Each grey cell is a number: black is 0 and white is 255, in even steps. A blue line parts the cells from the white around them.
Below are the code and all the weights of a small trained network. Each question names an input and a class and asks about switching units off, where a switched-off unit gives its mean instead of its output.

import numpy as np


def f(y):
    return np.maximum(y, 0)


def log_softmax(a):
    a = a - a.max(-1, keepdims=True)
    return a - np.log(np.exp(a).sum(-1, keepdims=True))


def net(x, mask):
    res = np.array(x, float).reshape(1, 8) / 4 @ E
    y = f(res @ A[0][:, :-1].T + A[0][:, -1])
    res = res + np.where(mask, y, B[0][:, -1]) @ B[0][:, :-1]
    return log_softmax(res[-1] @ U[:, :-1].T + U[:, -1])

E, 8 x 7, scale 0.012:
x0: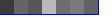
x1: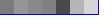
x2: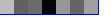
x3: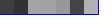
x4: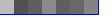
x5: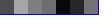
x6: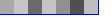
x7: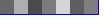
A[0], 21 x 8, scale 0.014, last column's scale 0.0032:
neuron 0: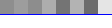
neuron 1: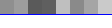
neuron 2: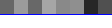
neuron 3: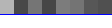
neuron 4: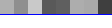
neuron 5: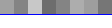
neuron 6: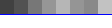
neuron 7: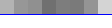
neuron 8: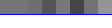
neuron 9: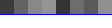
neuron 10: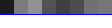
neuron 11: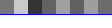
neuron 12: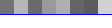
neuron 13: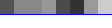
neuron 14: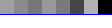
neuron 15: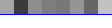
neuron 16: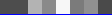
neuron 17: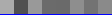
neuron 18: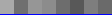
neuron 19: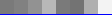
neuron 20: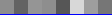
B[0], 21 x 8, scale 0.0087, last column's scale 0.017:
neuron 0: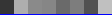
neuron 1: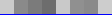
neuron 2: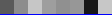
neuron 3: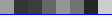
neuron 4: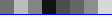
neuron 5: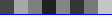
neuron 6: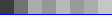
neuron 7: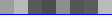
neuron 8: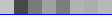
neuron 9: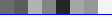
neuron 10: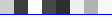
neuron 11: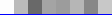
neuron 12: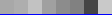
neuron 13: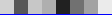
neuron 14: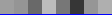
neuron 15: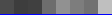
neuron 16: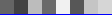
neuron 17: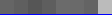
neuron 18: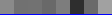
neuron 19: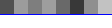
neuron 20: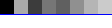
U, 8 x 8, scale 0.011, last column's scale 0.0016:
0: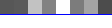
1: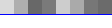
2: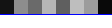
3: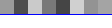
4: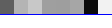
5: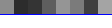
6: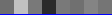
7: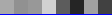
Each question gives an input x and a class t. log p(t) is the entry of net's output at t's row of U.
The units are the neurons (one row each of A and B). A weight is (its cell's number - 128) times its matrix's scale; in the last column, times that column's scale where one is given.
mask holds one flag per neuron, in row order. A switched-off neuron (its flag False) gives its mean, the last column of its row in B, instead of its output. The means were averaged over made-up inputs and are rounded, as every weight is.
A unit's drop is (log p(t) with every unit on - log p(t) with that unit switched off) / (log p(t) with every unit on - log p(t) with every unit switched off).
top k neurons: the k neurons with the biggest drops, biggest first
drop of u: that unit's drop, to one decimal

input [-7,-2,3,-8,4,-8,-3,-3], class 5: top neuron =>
[neuron 3]
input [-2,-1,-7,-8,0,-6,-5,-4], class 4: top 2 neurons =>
[neuron 2; neuron 9]
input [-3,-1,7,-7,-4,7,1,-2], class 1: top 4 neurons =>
[neuron 11; neuron 8; neuron 20; neuron 9]
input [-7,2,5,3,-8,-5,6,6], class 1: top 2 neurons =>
[neuron 11; neuron 1]
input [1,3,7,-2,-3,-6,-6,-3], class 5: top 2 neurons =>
[neuron 3; neuron 15]
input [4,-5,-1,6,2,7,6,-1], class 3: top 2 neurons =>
[neuron 10; neuron 9]
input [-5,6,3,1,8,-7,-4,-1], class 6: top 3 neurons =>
[neuron 4; neuron 5; neuron 20]
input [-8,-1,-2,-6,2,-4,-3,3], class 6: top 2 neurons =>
[neuron 5; neuron 4]
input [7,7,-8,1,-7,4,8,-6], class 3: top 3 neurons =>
[neuron 13; neuron 10; neuron 9]
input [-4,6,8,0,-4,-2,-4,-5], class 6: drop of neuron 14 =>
0.0
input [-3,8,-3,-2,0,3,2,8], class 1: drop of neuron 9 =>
0.1
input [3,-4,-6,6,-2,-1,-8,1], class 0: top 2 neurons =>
[neuron 16; neuron 6]
